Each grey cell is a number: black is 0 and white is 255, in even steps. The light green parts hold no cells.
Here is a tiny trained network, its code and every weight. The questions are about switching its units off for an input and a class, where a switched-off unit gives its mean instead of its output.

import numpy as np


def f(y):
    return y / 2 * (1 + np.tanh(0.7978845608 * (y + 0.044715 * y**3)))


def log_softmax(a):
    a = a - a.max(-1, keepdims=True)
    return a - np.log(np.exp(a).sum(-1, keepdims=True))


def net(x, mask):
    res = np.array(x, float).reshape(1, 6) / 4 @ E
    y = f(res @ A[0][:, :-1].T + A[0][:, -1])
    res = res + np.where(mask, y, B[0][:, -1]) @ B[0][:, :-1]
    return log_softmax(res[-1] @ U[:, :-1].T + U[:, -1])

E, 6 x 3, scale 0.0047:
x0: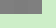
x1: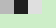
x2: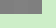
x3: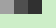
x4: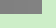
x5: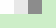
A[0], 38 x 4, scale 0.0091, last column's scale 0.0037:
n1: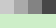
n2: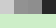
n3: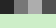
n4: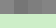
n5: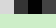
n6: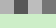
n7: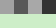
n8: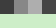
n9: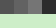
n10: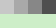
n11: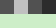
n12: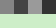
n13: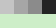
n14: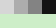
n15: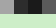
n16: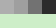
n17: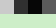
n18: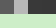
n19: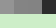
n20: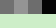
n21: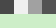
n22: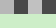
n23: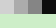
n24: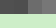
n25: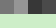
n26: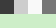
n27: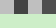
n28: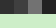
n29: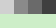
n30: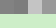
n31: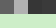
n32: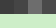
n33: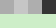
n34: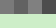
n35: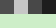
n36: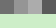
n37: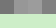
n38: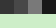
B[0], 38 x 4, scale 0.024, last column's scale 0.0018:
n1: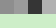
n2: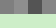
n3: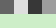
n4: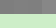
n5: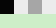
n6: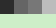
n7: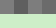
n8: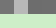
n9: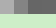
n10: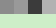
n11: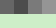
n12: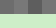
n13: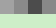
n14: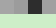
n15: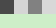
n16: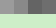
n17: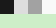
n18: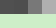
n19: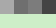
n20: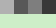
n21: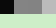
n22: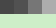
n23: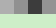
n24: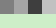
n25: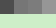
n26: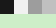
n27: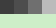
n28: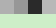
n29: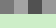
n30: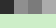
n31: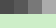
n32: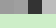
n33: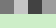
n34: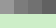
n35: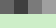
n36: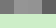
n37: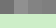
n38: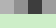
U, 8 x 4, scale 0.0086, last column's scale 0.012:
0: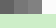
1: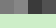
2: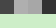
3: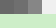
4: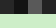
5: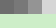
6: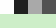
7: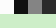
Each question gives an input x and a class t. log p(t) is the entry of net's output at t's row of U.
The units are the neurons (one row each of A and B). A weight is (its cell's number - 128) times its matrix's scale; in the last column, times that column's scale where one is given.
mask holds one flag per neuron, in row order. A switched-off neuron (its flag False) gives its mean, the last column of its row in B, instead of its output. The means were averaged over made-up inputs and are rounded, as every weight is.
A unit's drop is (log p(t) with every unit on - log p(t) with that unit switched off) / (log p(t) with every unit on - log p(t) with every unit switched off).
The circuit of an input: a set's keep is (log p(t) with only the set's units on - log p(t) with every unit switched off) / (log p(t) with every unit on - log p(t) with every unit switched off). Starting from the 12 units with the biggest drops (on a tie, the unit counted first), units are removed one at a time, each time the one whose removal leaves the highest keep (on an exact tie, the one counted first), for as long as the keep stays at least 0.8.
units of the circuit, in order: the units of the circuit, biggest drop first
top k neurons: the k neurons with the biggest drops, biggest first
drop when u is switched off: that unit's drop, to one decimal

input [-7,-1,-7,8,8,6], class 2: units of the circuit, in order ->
(n5)
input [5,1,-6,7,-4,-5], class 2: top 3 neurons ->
(n17 n5 n15)
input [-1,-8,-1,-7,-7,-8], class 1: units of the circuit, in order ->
(n3 n28)
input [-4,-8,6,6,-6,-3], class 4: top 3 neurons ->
(n18 n31 n35)
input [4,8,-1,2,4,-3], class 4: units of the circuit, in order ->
(n27 n22)
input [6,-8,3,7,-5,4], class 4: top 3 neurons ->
(n18 n31 n35)
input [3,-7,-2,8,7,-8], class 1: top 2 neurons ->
(n28 n32)
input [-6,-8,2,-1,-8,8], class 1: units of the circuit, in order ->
(n14 n1)
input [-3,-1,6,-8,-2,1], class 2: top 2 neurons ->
(n26 n21)
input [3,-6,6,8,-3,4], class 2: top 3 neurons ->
(n5 n17 n15)
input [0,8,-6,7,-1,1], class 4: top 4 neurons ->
(n27 n22 n6 n26)
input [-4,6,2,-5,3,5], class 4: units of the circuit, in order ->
(n27 n6)
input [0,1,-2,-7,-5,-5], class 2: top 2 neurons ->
(n26 n3)
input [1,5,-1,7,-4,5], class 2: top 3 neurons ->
(n5 n17 n15)
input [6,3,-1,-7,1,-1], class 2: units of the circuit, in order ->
(n26)
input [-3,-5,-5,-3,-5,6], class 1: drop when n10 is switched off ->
0.3
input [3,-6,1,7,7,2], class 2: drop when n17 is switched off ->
0.5
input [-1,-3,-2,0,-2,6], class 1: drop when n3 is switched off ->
-0.1
